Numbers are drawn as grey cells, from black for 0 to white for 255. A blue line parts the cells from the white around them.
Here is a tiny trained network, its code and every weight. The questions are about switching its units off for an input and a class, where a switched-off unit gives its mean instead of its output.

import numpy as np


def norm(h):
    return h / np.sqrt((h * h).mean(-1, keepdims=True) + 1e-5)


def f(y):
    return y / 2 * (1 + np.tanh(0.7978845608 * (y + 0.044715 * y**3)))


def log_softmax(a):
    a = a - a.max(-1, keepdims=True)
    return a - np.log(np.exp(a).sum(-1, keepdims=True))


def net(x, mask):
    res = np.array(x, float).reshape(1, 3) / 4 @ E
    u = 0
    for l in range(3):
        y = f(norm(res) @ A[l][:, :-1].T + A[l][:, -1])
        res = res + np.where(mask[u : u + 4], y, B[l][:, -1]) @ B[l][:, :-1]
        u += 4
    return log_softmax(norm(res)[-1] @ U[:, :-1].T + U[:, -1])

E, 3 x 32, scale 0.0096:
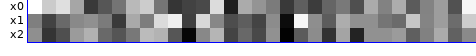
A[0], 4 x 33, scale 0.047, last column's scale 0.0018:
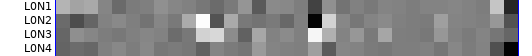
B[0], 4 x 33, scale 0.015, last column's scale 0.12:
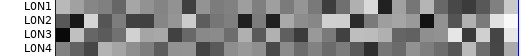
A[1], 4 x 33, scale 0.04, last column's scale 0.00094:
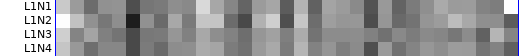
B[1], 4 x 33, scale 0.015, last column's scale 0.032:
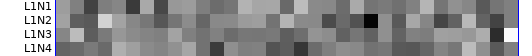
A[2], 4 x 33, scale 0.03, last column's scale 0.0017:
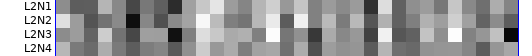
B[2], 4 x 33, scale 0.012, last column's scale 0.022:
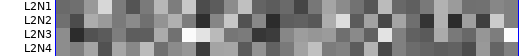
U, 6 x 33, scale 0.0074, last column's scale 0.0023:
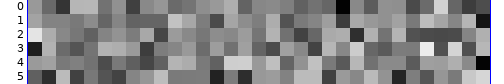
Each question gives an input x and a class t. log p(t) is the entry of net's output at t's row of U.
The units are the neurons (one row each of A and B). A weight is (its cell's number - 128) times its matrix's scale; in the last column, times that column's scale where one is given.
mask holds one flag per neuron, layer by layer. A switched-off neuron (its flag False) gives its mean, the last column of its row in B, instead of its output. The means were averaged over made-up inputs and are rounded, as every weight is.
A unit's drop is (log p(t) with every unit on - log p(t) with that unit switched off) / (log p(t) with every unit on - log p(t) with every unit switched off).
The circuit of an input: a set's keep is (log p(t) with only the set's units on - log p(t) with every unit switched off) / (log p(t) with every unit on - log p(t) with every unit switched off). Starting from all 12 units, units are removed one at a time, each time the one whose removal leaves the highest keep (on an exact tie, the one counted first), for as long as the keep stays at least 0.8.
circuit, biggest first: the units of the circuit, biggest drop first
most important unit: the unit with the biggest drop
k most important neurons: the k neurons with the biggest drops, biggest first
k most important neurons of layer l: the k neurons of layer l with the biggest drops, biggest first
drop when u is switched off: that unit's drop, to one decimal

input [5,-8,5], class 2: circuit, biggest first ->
[L0N2 L0N3]
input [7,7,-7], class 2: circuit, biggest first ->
[L0N1]
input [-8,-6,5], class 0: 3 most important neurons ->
[L0N4 L0N2 L0N3]
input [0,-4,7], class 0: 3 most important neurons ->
[L0N3 L0N2 L0N1]
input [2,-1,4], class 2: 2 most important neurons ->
[L0N2 L0N3]
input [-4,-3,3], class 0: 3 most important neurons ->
[L0N4 L0N2 L0N3]
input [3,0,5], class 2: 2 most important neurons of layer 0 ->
[L0N1 L0N2]
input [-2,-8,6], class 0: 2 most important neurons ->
[L0N2 L0N3]
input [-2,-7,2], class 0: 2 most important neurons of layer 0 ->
[L0N4 L0N2]
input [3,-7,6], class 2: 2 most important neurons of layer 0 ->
[L0N2 L0N3]
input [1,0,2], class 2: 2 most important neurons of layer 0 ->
[L0N1 L0N2]
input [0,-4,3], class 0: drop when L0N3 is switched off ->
0.4
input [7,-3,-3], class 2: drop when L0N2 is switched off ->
0.1
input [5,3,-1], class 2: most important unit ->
L0N1
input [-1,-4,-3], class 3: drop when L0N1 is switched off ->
0.0
